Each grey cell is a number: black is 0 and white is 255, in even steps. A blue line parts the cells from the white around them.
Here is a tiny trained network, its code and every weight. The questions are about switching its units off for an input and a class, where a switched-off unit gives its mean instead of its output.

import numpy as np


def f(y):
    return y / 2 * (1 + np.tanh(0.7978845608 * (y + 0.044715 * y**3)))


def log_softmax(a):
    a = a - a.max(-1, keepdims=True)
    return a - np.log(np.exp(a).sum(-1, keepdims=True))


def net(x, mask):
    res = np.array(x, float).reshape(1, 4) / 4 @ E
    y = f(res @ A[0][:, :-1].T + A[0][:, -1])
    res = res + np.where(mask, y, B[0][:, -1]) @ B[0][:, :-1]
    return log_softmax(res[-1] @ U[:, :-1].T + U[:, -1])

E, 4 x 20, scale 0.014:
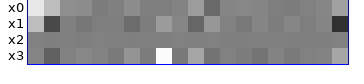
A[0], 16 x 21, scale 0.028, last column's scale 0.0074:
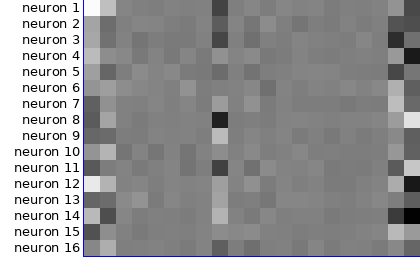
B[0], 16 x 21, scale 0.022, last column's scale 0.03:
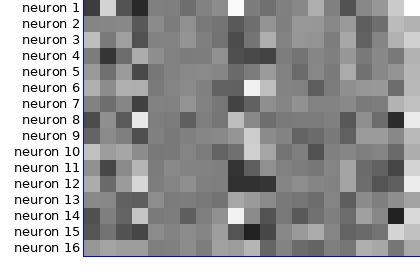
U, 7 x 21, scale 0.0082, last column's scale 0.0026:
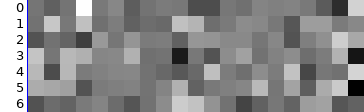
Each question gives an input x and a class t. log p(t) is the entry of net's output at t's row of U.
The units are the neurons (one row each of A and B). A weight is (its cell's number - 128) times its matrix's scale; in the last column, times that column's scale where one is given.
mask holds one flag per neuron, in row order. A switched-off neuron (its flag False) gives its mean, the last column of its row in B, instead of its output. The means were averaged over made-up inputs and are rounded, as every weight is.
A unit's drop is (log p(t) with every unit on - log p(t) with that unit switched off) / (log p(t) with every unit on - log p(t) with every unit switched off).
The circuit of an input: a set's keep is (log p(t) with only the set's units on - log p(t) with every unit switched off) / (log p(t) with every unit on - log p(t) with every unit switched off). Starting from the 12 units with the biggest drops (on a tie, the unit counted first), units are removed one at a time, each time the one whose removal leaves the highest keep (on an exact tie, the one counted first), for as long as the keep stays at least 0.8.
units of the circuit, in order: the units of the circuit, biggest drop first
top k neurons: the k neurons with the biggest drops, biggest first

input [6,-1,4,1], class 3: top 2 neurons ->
[neuron 12; neuron 8]
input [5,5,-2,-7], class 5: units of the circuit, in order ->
[neuron 1]
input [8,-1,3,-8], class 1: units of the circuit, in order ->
[neuron 1; neuron 8]
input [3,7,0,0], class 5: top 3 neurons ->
[neuron 8; neuron 3; neuron 11]
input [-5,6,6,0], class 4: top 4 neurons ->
[neuron 1; neuron 8; neuron 3; neuron 5]
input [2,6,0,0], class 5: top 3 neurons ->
[neuron 8; neuron 11; neuron 3]
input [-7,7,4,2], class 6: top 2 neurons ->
[neuron 14; neuron 12]
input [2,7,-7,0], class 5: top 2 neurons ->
[neuron 8; neuron 3]
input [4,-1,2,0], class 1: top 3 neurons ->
[neuron 1; neuron 11; neuron 3]
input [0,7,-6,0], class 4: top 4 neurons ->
[neuron 1; neuron 3; neuron 8; neuron 5]
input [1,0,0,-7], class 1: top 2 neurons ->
[neuron 8; neuron 12]
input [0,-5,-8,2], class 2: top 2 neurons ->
[neuron 12; neuron 11]
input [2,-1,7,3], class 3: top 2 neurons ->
[neuron 8; neuron 14]
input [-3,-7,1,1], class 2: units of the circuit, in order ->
[neuron 15]
